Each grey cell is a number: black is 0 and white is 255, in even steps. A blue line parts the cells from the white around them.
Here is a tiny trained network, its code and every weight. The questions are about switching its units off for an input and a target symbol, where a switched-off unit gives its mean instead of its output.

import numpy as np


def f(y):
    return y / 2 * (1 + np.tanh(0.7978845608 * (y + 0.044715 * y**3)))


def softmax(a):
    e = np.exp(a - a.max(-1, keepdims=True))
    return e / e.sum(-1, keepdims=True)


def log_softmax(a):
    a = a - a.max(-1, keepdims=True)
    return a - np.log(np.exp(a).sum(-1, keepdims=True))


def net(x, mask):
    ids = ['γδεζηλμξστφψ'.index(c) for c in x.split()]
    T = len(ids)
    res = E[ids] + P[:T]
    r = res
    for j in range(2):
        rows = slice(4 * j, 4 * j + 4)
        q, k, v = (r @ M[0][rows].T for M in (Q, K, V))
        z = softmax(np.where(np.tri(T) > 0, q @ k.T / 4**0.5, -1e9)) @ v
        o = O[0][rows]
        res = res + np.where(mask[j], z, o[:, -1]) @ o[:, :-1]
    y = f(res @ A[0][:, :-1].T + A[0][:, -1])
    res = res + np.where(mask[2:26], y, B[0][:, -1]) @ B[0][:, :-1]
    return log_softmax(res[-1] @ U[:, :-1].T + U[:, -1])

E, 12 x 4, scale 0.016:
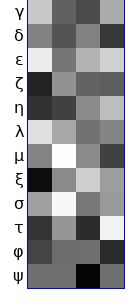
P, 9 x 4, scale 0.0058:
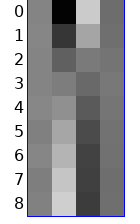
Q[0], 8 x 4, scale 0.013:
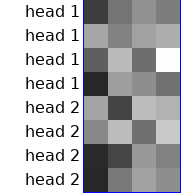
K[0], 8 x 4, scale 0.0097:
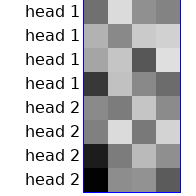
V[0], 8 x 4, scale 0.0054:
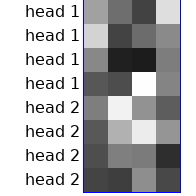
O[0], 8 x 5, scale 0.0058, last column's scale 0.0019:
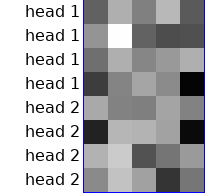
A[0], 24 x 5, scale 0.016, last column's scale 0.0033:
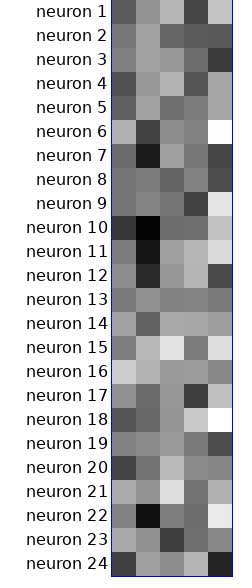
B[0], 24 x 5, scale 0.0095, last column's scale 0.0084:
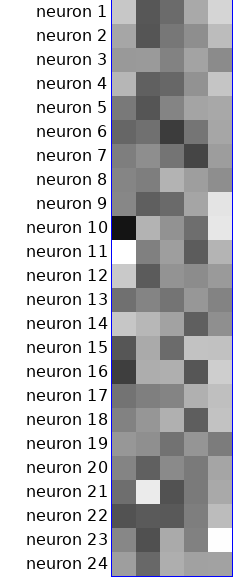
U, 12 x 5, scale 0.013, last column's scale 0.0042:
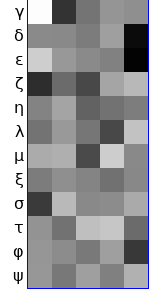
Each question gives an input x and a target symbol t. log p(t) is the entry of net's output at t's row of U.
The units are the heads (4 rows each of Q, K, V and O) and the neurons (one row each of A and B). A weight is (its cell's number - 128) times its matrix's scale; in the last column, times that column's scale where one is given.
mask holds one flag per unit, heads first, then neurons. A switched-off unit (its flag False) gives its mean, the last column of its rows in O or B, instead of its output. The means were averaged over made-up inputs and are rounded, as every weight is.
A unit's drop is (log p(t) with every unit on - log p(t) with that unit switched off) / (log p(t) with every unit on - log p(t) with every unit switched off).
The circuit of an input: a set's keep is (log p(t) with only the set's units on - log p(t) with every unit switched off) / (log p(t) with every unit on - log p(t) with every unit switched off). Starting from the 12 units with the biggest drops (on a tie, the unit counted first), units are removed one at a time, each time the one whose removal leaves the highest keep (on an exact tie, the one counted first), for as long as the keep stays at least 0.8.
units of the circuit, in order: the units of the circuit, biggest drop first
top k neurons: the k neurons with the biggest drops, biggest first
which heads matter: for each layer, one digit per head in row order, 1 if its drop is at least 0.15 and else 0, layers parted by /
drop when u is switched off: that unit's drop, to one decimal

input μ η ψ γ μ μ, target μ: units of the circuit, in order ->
neuron 10; neuron 15
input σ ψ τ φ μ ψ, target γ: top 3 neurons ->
neuron 23; neuron 16; neuron 10
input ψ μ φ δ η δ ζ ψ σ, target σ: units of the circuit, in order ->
neuron 16
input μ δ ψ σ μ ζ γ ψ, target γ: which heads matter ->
10
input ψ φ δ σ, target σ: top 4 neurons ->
neuron 16; neuron 1; neuron 11; neuron 4
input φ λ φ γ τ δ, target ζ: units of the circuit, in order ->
neuron 11; neuron 22
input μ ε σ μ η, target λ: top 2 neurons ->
neuron 10; neuron 11
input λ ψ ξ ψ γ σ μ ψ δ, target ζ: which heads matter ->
00
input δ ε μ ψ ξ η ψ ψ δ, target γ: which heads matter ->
11
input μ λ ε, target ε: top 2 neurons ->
neuron 11; neuron 14
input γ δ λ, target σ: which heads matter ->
10
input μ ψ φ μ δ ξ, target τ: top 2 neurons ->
neuron 24; neuron 1
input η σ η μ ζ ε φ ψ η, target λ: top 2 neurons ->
neuron 11; neuron 10
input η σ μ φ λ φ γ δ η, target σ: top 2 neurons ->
neuron 10; neuron 1
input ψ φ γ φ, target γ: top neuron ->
neuron 1
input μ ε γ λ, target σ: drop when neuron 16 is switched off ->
0.3
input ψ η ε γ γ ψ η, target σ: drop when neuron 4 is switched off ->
0.1
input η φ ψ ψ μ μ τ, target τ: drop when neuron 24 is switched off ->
0.2
